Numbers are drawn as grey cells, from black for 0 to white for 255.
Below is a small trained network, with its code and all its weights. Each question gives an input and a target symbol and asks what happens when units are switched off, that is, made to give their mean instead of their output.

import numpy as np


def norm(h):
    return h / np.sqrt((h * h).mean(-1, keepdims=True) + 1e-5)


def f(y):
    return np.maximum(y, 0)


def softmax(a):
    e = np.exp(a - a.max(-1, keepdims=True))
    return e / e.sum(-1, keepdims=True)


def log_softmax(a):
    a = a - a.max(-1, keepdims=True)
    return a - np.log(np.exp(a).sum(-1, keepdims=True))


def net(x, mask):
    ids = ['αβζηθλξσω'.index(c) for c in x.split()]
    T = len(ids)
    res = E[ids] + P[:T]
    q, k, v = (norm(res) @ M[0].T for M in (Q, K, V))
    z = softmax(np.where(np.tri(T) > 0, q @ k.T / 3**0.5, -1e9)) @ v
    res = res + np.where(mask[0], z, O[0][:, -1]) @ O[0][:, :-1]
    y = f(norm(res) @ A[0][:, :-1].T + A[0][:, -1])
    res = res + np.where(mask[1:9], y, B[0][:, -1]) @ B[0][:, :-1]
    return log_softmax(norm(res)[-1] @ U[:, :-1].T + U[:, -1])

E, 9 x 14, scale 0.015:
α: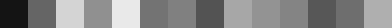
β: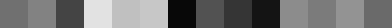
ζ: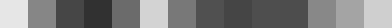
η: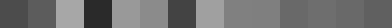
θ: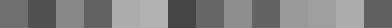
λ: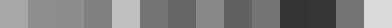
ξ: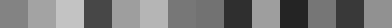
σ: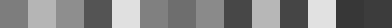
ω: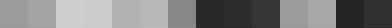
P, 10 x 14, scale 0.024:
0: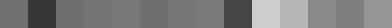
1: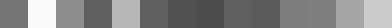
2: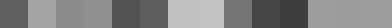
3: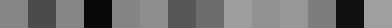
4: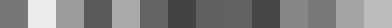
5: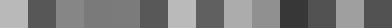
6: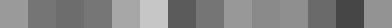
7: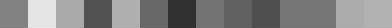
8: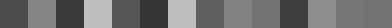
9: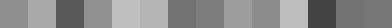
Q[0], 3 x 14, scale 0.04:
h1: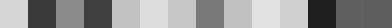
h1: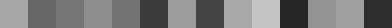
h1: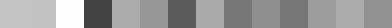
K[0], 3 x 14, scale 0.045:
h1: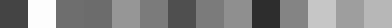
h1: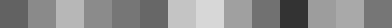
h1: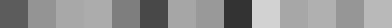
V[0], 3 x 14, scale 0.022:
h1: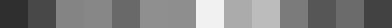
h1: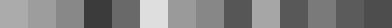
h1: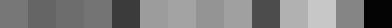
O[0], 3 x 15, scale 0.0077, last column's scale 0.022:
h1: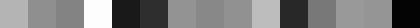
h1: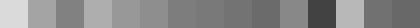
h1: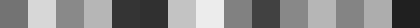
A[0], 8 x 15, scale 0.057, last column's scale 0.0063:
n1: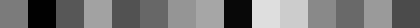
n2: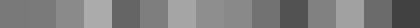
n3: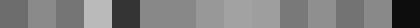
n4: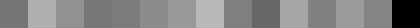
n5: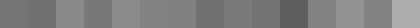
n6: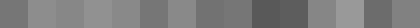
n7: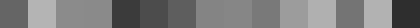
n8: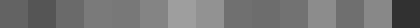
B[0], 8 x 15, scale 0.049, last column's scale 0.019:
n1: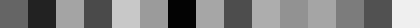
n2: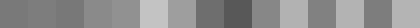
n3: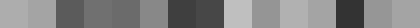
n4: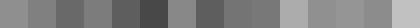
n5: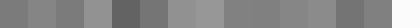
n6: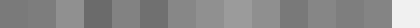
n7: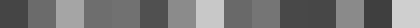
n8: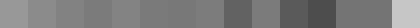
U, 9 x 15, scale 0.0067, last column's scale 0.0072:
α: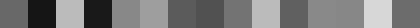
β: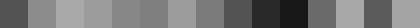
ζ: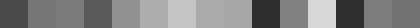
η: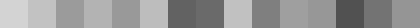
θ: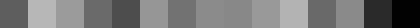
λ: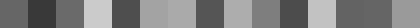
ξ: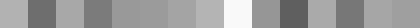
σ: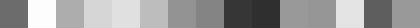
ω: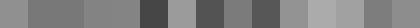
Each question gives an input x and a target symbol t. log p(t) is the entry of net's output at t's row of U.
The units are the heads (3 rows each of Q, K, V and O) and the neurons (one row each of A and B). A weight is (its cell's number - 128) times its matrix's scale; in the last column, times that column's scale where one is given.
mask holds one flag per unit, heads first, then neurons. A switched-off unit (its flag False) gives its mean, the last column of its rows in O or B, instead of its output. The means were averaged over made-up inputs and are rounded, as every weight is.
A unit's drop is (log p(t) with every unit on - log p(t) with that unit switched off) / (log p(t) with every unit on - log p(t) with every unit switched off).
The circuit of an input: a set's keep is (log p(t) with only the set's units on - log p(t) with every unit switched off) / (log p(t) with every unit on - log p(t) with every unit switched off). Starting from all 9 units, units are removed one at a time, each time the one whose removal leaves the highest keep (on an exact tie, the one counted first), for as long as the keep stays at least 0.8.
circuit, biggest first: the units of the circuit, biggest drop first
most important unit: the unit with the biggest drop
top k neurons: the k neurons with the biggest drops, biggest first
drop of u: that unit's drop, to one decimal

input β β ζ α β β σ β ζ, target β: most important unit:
n8
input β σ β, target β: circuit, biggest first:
[n8, n1]
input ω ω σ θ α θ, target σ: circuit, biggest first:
[h1, n2]
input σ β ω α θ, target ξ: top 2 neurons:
[n1, n7]
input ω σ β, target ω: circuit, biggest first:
[h1, n4]
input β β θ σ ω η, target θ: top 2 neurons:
[n7, n3]
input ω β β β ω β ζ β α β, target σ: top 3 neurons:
[n1, n3, n6]
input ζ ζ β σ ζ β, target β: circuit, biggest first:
[h1, n8, n1]
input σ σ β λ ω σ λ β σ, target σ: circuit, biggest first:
[n2, h1]
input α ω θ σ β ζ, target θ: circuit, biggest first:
[h1, n7, n3, n2]
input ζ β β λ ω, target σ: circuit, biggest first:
[n1, n3, n7]
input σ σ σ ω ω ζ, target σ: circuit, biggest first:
[h1, n2]
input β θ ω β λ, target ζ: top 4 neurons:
[n1, n7, n8, n4]
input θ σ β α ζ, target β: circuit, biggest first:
[h1, n7]
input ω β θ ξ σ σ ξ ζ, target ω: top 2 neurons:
[n4, n1]
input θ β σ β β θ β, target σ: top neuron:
[n6]
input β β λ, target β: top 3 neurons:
[n8, n1, n3]
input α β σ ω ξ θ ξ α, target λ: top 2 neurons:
[n1, n5]
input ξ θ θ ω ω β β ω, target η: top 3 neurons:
[n7, n1, n2]
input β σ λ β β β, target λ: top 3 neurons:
[n1, n7, n5]
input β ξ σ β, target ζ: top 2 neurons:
[n1, n8]
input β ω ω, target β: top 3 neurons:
[n8, n1, n3]
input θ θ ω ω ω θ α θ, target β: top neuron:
[n7]
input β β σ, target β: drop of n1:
0.3
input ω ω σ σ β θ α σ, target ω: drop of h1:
1.1
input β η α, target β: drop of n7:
0.0
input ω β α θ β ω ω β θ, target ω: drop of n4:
0.6
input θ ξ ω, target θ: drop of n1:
0.1
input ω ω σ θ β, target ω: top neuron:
[n4]
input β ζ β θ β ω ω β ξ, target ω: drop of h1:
1.0
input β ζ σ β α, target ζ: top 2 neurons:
[n1, n7]
